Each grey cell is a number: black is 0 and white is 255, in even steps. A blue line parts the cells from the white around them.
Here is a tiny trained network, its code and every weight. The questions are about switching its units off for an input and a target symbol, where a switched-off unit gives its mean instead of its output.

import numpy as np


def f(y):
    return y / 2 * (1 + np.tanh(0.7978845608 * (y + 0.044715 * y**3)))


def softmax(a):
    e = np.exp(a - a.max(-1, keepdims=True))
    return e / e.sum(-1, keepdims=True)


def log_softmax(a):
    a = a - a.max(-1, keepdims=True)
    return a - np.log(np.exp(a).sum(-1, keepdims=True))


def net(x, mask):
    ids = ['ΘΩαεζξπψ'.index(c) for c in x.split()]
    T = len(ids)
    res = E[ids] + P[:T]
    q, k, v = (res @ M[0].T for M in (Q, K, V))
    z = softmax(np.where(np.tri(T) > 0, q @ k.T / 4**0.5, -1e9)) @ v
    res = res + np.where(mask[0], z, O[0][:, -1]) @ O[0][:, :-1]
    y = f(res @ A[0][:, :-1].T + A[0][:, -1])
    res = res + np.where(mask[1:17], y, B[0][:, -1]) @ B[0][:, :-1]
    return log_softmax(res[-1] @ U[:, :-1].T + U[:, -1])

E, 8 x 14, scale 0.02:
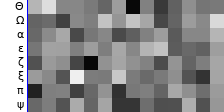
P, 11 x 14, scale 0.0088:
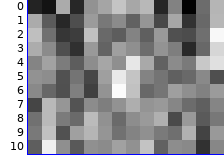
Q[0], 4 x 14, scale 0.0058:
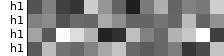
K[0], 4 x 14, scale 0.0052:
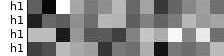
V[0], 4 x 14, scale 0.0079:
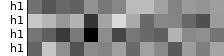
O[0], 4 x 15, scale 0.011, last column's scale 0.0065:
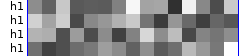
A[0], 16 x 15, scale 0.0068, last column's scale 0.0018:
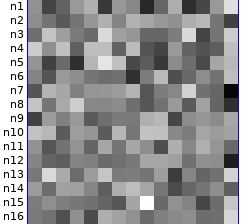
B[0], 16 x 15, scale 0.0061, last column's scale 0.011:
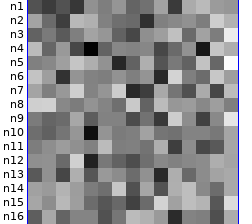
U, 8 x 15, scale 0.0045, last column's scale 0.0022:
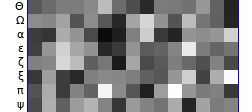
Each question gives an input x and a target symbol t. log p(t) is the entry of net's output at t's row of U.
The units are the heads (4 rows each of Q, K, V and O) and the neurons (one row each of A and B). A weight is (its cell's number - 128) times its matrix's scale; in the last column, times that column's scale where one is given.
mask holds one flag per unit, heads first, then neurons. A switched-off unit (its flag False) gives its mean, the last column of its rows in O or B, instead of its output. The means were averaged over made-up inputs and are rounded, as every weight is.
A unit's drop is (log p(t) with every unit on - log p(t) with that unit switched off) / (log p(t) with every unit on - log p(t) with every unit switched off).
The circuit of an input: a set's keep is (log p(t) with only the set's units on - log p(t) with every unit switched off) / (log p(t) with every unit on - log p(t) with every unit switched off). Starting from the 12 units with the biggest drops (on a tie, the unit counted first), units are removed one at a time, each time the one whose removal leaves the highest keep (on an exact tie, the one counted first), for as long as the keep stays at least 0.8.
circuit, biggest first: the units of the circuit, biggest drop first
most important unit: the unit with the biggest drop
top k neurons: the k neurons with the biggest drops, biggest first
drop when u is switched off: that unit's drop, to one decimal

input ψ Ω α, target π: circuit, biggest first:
[h1, n5]
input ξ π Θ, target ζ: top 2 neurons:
[n5, n4]
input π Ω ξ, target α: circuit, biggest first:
[n10, h1]
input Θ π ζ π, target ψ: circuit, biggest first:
[n5, h1]
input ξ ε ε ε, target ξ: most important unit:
n4
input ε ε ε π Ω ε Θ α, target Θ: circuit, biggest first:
[h1, n7, n3]
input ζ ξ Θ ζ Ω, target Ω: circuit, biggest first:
[h1, n9, n15]
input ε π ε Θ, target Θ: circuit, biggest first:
[h1, n7, n3]
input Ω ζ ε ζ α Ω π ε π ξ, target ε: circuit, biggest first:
[h1, n14]
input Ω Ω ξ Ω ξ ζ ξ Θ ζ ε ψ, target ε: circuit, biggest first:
[h1, n15]
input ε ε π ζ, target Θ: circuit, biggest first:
[h1, n7]
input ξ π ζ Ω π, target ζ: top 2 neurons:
[n4, n1]
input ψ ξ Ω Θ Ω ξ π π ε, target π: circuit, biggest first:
[n5, h1]
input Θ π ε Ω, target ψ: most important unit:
n5
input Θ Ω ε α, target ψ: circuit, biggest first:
[h1, n5]
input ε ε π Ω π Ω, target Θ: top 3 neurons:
[n7, n3, n2]
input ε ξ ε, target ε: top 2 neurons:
[n14, n5]
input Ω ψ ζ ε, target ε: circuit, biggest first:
[h1, n14, n15]
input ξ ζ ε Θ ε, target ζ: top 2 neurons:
[n4, n5]
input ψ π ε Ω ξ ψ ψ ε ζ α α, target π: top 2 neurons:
[n5, n16]
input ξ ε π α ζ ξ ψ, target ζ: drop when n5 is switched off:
0.2
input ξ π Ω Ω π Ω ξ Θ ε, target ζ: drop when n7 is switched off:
0.1
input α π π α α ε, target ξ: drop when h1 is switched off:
0.3
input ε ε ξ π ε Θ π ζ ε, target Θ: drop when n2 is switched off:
0.0
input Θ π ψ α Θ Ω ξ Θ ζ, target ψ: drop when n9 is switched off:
0.1
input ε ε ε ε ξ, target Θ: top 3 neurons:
[n7, n3, n1]
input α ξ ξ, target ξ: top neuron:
[n5]
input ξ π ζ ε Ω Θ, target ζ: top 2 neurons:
[n4, n5]
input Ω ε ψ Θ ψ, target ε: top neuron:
[n15]
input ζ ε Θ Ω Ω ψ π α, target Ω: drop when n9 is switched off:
0.2
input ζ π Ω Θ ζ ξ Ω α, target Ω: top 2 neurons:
[n9, n15]
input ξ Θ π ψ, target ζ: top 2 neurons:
[n5, n4]
